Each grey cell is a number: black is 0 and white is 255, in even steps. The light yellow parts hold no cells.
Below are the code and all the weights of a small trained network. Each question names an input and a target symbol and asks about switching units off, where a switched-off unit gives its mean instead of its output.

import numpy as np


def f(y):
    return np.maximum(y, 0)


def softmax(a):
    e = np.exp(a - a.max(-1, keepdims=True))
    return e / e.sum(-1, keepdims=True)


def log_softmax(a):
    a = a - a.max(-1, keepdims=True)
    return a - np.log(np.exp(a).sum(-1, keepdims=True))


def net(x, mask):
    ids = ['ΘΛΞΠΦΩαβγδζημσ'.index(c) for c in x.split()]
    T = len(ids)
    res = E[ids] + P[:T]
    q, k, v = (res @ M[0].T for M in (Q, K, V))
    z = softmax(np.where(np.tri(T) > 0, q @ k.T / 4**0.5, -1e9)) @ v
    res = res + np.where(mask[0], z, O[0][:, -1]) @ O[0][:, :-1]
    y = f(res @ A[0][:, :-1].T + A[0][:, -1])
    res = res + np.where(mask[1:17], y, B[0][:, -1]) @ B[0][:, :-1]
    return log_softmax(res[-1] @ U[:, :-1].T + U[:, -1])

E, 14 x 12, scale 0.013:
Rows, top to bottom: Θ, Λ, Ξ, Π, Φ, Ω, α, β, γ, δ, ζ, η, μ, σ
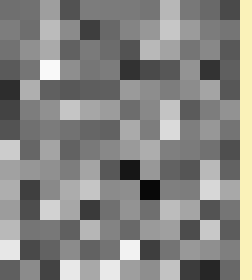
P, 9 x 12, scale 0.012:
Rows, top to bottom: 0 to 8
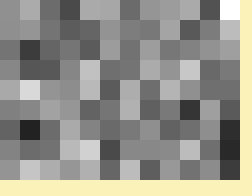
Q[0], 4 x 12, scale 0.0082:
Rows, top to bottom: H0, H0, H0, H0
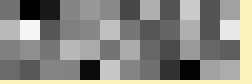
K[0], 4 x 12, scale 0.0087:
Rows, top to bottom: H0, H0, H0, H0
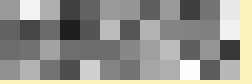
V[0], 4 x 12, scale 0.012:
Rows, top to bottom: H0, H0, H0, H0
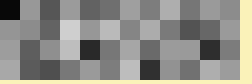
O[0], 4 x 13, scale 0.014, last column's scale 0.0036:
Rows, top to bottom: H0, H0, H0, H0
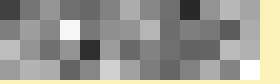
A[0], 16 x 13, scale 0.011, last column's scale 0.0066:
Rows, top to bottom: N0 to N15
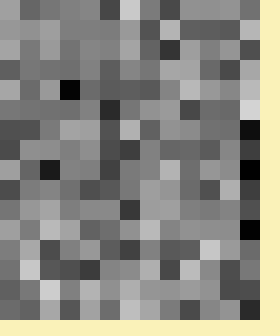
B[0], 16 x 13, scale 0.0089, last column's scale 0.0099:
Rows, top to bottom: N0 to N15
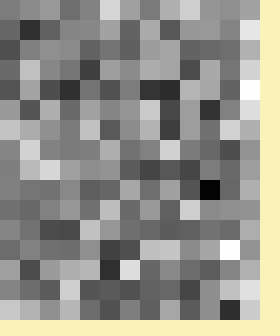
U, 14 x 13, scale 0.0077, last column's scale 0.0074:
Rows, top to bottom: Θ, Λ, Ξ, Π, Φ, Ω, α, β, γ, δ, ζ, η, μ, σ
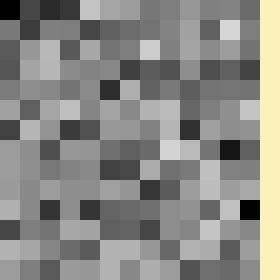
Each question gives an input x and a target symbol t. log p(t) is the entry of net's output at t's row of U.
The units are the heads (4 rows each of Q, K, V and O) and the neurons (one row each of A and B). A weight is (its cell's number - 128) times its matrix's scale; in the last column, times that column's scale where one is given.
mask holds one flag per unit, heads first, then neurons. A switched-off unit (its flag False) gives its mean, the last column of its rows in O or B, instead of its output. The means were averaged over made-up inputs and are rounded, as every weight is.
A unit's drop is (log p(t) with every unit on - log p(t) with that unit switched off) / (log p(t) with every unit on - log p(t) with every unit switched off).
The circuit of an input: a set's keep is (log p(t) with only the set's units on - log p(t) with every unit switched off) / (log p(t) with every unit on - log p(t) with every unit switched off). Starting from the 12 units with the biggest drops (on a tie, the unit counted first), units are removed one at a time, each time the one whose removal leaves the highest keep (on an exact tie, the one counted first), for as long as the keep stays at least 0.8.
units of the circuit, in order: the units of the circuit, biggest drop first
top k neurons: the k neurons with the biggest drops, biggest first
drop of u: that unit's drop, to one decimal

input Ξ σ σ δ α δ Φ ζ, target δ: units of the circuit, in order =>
H0, N14
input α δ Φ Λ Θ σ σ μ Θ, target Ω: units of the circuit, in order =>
H0
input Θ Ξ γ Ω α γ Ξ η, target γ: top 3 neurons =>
N14, N6, N3
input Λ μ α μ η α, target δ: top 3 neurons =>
N13, N3, N5
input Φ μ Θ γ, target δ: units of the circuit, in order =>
H0, N13
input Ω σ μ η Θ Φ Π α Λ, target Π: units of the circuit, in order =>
H0, N8, N5, N4
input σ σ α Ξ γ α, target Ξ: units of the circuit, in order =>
H0, N5, N6
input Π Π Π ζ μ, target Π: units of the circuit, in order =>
H0, N8
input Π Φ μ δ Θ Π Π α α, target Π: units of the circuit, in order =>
H0, N8, N5
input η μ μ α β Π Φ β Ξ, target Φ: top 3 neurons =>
N15, N5, N9
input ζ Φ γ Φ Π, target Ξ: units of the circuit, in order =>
H0, N6
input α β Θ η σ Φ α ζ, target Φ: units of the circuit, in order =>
H0, N15
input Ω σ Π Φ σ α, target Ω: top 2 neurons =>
N4, N5
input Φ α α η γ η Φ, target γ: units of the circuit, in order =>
H0, N14, N6
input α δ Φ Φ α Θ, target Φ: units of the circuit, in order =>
H0, N15, N5
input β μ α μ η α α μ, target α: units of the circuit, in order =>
H0
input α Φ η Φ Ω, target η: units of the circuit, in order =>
N14, H0
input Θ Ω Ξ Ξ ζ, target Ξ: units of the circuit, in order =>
H0, N5, N6, N3
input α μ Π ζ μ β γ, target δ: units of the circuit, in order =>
H0, N13
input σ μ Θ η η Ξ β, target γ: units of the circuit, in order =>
H0, N14
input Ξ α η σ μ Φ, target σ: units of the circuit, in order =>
H0, N11
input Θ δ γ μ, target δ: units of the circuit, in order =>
H0, N14
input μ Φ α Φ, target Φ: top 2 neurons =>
N15, N9
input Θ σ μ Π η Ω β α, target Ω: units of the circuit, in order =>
N4
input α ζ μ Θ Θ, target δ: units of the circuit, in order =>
H0, N13
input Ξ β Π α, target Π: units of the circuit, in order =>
H0, N8
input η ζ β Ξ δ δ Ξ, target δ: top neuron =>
N14
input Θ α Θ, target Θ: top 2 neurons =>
N4, N14
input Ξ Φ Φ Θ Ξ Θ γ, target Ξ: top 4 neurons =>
N5, N12, N14, N15
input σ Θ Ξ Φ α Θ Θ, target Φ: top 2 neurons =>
N15, N3
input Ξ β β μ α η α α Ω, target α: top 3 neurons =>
N13, N6, N14
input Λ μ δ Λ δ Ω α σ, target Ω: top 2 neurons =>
N4, N11
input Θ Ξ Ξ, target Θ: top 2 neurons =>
N4, N15
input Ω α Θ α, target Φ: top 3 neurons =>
N15, N3, N9
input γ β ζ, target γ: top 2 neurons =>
N14, N6
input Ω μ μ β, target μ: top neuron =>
N14
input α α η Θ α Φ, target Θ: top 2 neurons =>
N4, N14
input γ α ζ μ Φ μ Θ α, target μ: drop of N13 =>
-0.2
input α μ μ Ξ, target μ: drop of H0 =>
0.9
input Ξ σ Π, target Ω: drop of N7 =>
0.2
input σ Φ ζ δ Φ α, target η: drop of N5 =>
0.2
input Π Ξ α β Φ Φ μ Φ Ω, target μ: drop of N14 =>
0.3
